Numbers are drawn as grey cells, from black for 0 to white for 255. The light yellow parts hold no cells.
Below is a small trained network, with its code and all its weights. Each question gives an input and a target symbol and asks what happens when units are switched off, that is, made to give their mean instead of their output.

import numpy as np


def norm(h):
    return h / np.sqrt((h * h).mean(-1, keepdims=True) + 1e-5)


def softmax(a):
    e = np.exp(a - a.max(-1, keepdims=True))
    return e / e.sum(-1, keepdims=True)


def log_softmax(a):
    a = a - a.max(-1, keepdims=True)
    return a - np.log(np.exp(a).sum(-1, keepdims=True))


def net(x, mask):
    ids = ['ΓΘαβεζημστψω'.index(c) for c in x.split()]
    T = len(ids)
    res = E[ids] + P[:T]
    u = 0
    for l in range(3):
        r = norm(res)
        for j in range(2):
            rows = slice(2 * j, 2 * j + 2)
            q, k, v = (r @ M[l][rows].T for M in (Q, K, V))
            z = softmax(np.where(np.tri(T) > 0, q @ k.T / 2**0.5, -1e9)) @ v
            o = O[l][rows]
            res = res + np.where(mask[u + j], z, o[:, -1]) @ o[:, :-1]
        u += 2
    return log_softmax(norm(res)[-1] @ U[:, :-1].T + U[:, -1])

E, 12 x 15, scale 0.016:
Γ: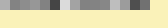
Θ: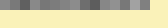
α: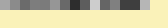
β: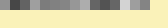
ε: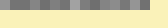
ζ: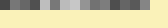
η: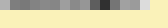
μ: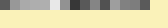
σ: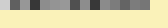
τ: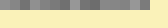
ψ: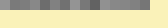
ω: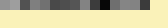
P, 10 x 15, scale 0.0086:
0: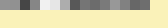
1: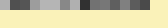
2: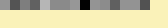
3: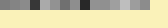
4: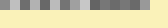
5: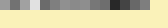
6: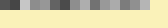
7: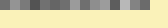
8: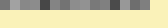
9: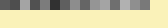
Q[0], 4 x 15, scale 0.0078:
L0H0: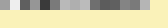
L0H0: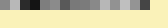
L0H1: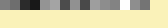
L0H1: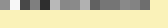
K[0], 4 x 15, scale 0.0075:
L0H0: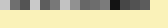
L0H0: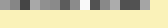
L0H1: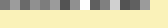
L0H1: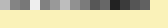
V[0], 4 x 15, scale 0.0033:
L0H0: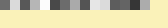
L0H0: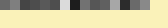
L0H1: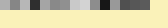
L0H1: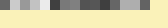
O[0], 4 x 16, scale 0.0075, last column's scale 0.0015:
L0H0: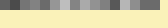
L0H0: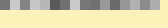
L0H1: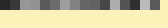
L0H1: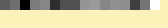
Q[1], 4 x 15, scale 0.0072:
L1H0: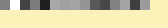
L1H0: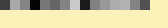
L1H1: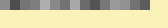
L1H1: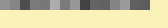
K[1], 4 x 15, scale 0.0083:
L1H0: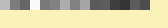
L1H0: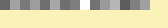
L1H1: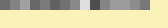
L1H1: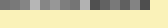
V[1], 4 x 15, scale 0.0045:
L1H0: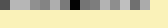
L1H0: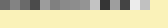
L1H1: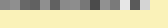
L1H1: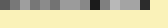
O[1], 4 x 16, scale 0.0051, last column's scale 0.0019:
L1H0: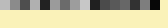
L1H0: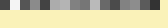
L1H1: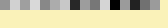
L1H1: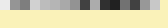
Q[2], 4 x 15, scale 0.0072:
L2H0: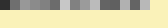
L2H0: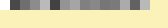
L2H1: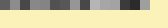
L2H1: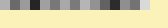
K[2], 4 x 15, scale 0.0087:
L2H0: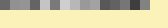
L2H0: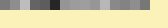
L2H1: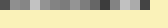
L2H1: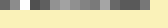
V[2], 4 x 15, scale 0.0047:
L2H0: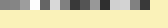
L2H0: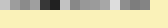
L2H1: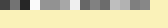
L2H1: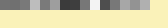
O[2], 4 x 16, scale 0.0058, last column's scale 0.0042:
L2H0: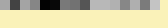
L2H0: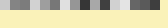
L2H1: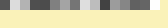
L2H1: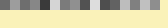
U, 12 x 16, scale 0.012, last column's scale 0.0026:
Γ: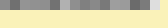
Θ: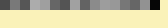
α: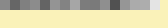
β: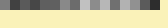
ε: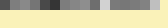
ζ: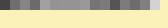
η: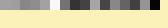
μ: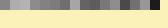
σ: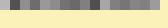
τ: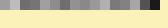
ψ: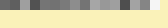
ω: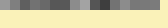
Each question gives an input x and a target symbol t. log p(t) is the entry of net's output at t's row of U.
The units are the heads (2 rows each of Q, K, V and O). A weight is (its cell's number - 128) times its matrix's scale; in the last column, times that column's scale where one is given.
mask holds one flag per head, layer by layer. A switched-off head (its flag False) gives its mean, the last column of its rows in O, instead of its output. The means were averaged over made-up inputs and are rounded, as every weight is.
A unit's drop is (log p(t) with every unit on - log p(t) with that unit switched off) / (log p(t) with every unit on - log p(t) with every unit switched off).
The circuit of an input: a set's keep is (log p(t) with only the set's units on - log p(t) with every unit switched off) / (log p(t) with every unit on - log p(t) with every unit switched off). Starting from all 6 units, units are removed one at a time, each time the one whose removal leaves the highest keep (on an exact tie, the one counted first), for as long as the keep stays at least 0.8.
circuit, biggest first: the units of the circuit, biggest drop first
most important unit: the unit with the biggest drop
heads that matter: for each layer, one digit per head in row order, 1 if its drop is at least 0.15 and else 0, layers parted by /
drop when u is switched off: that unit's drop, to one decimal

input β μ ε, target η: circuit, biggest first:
(L0H0, L2H1, L1H1)
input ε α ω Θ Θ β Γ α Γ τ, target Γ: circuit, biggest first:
(L2H0)
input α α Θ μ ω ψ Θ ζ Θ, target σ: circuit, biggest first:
(L1H0, L2H0)
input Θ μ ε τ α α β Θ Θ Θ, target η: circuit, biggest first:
(L2H0, L0H0)
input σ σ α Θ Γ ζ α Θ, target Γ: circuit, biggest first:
(L2H0, L1H0, L0H1)
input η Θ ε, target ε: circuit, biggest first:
(L1H1, L0H1)
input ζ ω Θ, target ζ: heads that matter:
11 / 00 / 10
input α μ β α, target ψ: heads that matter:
00 / 01 / 10
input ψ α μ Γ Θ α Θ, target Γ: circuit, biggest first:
(L2H0, L1H1)
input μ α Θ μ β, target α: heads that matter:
00 / 00 / 01
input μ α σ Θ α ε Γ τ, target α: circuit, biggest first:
(L0H1, L2H1)
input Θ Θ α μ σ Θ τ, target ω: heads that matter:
00 / 10 / 00
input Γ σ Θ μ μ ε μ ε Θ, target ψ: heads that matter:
00 / 10 / 00
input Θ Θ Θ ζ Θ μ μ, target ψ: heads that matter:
00 / 00 / 10
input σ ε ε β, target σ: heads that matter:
00 / 00 / 01
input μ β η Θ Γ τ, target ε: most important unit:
L1H0
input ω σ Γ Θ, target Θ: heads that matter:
11 / 00 / 00
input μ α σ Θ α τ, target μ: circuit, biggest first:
(L0H1, L0H0)
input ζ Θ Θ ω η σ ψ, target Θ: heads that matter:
01 / 00 / 10
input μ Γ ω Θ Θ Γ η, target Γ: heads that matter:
00 / 00 / 10
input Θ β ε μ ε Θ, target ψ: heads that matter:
10 / 10 / 00
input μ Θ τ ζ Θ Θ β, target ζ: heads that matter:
00 / 00 / 10
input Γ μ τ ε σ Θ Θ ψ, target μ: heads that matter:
11 / 00 / 00
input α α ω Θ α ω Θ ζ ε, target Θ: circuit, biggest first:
(L0H1, L2H0, L1H0)
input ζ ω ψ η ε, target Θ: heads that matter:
01 / 10 / 00
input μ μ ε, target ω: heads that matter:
00 / 10 / 00
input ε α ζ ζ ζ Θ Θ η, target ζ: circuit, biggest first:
(L2H0)
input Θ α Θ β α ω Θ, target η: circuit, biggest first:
(L2H0, L0H0, L1H1)
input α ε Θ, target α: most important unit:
L0H0
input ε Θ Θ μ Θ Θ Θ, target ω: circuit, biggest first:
(L1H0, L2H0)
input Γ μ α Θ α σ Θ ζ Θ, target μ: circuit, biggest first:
(L0H0, L0H1)
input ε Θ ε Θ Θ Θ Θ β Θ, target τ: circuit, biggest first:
(L0H1, L2H0)
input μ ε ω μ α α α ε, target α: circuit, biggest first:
(L2H1, L0H1)
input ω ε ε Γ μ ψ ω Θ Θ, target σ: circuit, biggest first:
(L1H0, L2H0)
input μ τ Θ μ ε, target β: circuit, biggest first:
(L0H0)
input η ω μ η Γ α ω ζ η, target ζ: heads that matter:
01 / 00 / 10
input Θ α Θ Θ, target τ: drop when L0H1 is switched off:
0.1
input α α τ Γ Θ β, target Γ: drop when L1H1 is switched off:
-0.1
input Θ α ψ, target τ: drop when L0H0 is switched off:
0.2
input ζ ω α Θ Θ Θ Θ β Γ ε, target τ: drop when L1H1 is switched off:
0.0
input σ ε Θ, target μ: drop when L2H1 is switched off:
0.1
